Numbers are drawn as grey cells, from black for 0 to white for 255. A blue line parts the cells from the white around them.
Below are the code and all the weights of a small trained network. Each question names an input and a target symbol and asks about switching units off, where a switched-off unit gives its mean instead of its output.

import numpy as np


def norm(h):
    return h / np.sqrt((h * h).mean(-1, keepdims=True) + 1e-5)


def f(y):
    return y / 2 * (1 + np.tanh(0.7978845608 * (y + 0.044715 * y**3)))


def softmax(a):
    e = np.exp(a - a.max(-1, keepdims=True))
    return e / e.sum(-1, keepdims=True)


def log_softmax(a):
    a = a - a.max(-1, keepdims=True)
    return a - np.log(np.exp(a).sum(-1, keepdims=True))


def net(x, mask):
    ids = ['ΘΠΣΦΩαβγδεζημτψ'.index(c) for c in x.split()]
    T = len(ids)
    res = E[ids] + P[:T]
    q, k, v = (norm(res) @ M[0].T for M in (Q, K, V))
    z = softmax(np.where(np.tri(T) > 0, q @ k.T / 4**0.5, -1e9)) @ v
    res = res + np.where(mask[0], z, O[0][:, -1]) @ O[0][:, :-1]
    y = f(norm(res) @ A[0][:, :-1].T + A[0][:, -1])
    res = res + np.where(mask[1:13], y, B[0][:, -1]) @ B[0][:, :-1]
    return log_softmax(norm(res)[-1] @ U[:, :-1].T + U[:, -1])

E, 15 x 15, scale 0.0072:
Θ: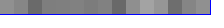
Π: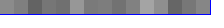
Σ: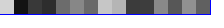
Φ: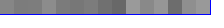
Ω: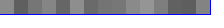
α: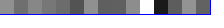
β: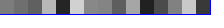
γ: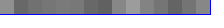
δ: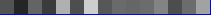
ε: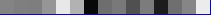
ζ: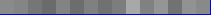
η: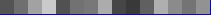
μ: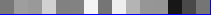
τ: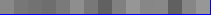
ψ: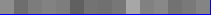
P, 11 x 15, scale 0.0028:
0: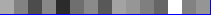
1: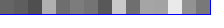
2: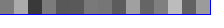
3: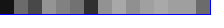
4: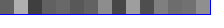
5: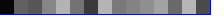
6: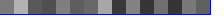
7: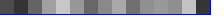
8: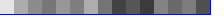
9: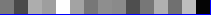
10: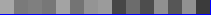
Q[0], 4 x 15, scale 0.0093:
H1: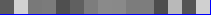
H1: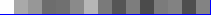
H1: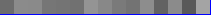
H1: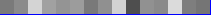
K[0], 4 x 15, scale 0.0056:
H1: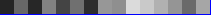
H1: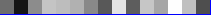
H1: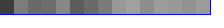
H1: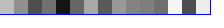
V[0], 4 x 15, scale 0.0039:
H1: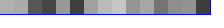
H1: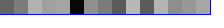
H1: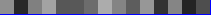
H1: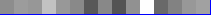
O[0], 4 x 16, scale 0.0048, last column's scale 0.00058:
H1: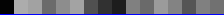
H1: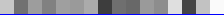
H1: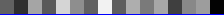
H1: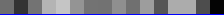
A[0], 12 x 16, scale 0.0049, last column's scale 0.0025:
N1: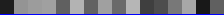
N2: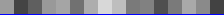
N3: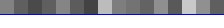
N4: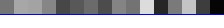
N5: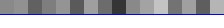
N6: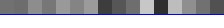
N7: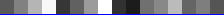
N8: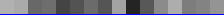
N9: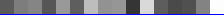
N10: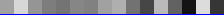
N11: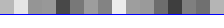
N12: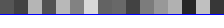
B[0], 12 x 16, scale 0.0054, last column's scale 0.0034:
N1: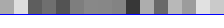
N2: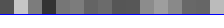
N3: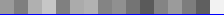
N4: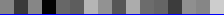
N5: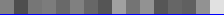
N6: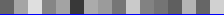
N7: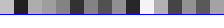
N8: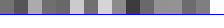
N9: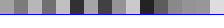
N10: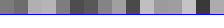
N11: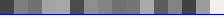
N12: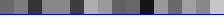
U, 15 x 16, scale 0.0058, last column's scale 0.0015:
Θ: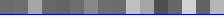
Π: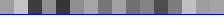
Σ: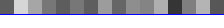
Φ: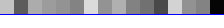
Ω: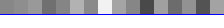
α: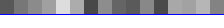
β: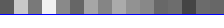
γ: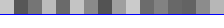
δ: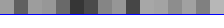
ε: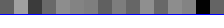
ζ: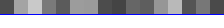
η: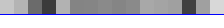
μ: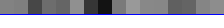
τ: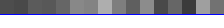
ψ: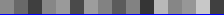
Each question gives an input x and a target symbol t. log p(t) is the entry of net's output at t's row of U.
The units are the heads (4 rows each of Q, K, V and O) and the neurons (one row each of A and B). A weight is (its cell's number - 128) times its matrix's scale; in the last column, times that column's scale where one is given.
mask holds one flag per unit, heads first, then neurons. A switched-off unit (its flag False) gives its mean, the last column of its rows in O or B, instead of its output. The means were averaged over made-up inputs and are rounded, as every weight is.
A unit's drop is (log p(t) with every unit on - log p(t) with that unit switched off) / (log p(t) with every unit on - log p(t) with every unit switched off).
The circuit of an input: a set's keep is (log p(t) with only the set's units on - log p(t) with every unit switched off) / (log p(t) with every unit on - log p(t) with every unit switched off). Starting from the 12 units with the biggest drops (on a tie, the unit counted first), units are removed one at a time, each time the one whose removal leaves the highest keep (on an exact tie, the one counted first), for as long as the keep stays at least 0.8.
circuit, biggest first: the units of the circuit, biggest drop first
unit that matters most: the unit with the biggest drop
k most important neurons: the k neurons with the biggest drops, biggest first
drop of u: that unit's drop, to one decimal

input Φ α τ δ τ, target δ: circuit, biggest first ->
N10, H1
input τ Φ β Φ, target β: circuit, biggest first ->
H1, N3, N11, N4
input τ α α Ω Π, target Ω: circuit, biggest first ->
H1, N3
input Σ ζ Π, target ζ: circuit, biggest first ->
H1, N8
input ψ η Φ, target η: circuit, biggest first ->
H1, N2, N12
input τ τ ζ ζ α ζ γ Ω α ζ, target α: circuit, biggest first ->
H1, N1
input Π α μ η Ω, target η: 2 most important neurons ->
N2, N8
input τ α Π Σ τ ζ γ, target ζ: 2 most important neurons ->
N8, N6
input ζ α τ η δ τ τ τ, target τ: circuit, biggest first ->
H1, N11, N8, N4
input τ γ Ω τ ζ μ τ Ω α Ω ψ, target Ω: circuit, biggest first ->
H1, N3, N2
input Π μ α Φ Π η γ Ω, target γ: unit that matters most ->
N8
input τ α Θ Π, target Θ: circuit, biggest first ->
H1, N6, N4
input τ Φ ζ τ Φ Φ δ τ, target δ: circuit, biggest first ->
H1, N10
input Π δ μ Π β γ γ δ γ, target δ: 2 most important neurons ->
N10, N3
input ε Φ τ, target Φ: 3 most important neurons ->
N6, N8, N1
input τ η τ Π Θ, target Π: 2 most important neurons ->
N1, N3
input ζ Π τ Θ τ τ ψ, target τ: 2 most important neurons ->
N8, N11
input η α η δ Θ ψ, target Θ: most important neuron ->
N6
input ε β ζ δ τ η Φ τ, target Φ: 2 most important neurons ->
N6, N8
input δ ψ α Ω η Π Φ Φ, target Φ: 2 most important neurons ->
N6, N8
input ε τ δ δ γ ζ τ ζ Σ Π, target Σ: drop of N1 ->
0.1
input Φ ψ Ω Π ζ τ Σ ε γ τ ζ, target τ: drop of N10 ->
0.0
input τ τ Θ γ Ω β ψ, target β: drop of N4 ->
0.2
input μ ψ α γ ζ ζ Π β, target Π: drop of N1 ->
0.8
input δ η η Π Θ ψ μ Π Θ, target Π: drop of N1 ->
0.7
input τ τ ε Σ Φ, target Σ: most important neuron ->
N7
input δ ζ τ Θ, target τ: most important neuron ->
N8
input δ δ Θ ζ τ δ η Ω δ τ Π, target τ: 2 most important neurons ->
N11, N8
